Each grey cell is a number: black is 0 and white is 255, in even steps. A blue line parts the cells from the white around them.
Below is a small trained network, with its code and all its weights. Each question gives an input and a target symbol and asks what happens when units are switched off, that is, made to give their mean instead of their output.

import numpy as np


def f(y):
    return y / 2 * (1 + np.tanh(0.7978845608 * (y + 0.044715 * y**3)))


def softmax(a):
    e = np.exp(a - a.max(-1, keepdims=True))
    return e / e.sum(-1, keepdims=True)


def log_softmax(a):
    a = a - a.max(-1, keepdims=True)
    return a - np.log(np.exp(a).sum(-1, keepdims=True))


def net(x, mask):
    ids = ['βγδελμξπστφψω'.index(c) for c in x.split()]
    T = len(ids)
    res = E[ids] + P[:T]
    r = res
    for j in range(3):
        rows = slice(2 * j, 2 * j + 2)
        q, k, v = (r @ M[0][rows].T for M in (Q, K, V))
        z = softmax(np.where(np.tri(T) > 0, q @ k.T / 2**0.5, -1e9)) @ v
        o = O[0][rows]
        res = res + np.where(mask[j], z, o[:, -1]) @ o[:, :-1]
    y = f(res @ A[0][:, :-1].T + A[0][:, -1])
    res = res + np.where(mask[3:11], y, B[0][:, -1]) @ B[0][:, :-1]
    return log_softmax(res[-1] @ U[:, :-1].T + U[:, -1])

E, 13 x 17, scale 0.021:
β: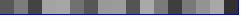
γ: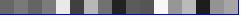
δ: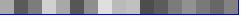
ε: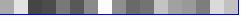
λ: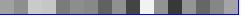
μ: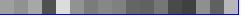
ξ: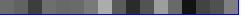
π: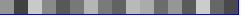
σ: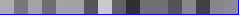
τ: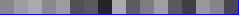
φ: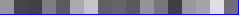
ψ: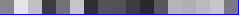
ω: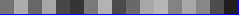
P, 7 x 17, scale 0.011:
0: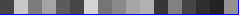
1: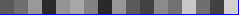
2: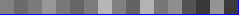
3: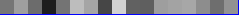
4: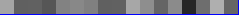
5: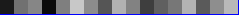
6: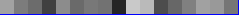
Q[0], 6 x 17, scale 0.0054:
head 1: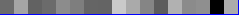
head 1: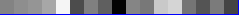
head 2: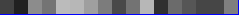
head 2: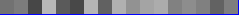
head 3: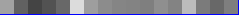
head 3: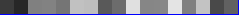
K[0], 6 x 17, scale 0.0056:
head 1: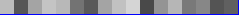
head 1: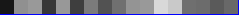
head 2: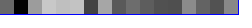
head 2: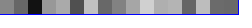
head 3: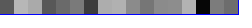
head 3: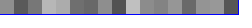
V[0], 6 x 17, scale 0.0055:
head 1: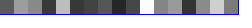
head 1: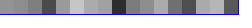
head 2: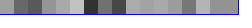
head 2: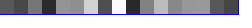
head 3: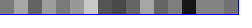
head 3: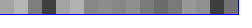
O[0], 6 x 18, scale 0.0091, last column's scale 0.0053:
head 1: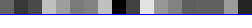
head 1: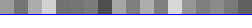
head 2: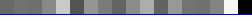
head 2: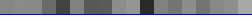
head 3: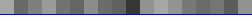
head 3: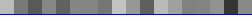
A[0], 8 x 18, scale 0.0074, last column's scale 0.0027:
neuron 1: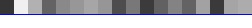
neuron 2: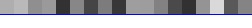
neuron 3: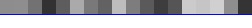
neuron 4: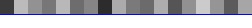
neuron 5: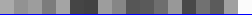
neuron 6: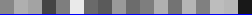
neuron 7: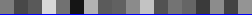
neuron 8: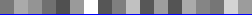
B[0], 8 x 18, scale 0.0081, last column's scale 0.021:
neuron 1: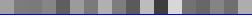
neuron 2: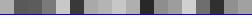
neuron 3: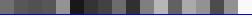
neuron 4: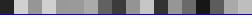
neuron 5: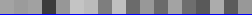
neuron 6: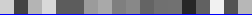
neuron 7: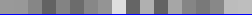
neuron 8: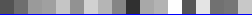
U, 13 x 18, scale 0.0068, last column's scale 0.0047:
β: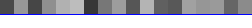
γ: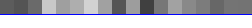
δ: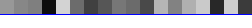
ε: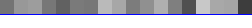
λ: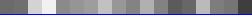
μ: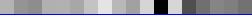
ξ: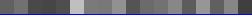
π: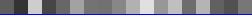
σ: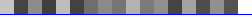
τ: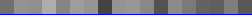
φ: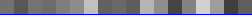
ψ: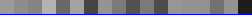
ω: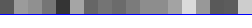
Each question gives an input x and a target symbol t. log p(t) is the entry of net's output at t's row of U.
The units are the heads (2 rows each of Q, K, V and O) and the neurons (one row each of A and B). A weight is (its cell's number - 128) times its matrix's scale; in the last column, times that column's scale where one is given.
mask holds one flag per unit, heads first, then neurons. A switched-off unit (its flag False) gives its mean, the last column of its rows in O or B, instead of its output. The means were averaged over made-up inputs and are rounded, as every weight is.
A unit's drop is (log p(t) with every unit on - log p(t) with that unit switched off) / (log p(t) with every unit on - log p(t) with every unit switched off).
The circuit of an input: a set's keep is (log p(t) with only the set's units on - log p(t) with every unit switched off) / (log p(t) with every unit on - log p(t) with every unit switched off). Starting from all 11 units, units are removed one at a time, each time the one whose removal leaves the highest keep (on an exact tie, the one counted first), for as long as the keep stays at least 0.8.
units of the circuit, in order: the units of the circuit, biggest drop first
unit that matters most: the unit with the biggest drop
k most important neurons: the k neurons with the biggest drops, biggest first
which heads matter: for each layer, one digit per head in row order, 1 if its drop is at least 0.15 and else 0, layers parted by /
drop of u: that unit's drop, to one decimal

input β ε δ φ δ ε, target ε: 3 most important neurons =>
(neuron 6; neuron 3; neuron 8)
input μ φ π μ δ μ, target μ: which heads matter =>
000
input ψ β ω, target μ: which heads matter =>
100
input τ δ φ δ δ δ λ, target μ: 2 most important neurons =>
(neuron 3; neuron 7)
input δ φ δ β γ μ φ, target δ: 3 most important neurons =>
(neuron 6; neuron 2; neuron 4)
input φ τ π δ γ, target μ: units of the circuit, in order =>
(head 1; neuron 7)
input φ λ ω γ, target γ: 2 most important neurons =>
(neuron 3; neuron 7)
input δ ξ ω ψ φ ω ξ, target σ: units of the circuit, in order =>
(neuron 8)
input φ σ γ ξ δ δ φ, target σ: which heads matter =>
100
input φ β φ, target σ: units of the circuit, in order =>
(neuron 8; neuron 2)
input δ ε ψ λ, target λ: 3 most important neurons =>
(neuron 6; neuron 4; neuron 8)
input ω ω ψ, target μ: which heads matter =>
110
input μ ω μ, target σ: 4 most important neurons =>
(neuron 8; neuron 4; neuron 1; neuron 7)
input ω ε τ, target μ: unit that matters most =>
neuron 3
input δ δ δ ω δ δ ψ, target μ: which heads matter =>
010
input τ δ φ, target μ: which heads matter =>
100
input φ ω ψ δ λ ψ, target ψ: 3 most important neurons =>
(neuron 3; neuron 6; neuron 1)
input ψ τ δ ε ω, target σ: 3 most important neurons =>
(neuron 8; neuron 4; neuron 1)
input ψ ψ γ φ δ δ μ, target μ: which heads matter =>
010
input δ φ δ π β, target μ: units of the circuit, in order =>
(neuron 3)
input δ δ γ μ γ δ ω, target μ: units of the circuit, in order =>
(head 1; neuron 7)
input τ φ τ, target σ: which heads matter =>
110
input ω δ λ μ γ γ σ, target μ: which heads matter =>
110
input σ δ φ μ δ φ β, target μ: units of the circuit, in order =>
(neuron 3; head 1)
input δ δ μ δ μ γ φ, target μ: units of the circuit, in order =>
(head 1; neuron 3)
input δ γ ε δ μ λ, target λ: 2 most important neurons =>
(neuron 6; neuron 8)
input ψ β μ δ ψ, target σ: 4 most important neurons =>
(neuron 8; neuron 4; neuron 2; neuron 7)
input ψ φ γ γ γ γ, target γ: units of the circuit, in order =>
(neuron 3)
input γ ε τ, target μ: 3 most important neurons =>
(neuron 3; neuron 7; neuron 5)
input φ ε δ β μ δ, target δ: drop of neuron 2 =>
0.0
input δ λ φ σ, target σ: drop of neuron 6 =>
0.2
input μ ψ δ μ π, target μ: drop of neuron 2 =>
0.1
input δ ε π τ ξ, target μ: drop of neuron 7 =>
0.3
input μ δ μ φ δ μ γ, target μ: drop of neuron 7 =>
0.7
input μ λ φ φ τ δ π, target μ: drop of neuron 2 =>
0.3
